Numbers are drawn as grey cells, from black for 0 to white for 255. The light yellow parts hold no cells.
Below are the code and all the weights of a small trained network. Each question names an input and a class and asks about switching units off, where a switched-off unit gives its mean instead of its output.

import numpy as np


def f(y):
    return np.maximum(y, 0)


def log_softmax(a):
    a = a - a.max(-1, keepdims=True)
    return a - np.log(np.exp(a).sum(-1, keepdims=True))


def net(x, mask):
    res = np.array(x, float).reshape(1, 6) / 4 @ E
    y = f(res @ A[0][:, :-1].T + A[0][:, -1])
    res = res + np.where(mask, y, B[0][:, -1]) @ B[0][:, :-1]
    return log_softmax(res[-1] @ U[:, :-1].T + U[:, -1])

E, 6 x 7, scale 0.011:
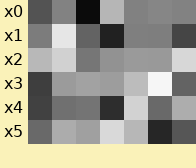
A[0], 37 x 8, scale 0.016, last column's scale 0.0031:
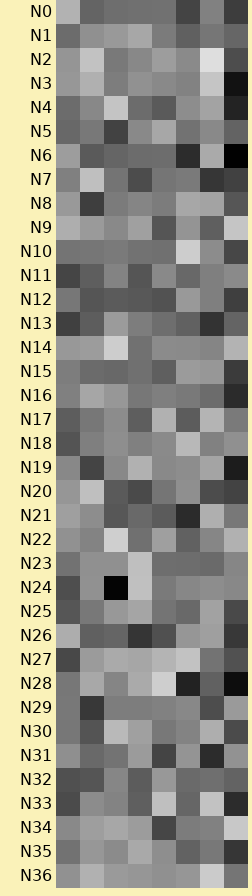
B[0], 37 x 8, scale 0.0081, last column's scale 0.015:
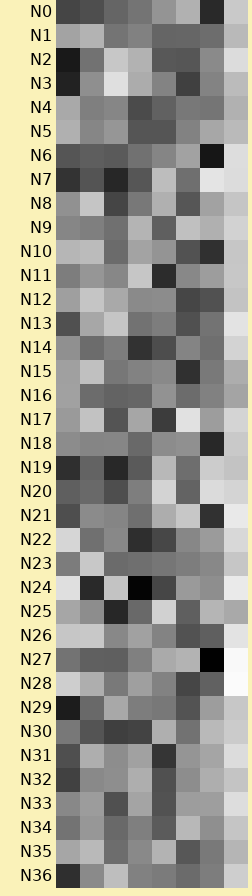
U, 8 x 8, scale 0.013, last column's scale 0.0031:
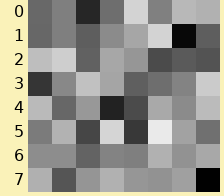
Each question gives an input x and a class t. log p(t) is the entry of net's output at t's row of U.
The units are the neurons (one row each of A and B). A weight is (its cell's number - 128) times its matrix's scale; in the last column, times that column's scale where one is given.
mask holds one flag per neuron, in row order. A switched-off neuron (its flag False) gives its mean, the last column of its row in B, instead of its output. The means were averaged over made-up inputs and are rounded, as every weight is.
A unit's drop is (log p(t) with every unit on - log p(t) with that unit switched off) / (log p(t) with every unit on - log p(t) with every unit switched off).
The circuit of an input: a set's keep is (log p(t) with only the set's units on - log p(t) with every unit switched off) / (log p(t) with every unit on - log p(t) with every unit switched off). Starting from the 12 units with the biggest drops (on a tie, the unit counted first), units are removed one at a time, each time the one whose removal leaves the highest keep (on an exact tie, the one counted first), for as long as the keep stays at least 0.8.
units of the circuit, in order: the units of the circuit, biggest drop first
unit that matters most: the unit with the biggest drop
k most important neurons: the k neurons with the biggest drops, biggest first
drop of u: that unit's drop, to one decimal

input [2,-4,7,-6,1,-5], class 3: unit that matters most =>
N2
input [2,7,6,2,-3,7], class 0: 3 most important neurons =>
N7, N20, N26
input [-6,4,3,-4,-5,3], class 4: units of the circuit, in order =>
N22, N14
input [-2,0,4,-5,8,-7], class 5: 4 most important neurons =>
N17, N33, N28, N11
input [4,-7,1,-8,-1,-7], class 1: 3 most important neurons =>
N6, N21, N0
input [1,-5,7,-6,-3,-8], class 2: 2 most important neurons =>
N26, N8
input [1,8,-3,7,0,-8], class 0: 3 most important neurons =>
N7, N20, N28
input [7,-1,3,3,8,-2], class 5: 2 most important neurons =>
N33, N17
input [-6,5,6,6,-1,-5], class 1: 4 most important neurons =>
N27, N24, N10, N18
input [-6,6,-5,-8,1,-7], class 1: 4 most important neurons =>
N0, N21, N6, N28
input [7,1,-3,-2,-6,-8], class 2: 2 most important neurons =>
N12, N26
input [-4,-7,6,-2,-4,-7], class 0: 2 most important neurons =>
N19, N30
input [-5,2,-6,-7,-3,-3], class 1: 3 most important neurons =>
N0, N6, N21
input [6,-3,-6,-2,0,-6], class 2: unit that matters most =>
N12
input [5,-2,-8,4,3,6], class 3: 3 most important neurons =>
N29, N13, N32
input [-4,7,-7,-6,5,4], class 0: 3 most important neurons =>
N7, N20, N2
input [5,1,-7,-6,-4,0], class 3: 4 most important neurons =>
N31, N27, N29, N13
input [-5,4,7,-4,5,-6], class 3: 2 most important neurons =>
N2, N3
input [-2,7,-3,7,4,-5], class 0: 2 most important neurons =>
N7, N20
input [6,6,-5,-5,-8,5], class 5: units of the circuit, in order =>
N31
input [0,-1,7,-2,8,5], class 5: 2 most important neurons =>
N17, N33
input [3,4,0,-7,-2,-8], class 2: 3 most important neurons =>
N26, N12, N15
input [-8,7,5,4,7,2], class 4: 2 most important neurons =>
N22, N14
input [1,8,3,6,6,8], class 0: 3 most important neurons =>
N7, N20, N26
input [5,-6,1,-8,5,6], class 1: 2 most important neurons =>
N6, N21
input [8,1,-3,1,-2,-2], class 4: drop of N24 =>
0.4
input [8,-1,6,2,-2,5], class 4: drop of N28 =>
0.0
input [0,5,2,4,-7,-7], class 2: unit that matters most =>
N10
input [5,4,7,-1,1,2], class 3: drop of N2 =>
0.2
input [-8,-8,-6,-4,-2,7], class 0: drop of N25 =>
0.2
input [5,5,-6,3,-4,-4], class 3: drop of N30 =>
0.1
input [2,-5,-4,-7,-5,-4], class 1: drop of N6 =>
0.2
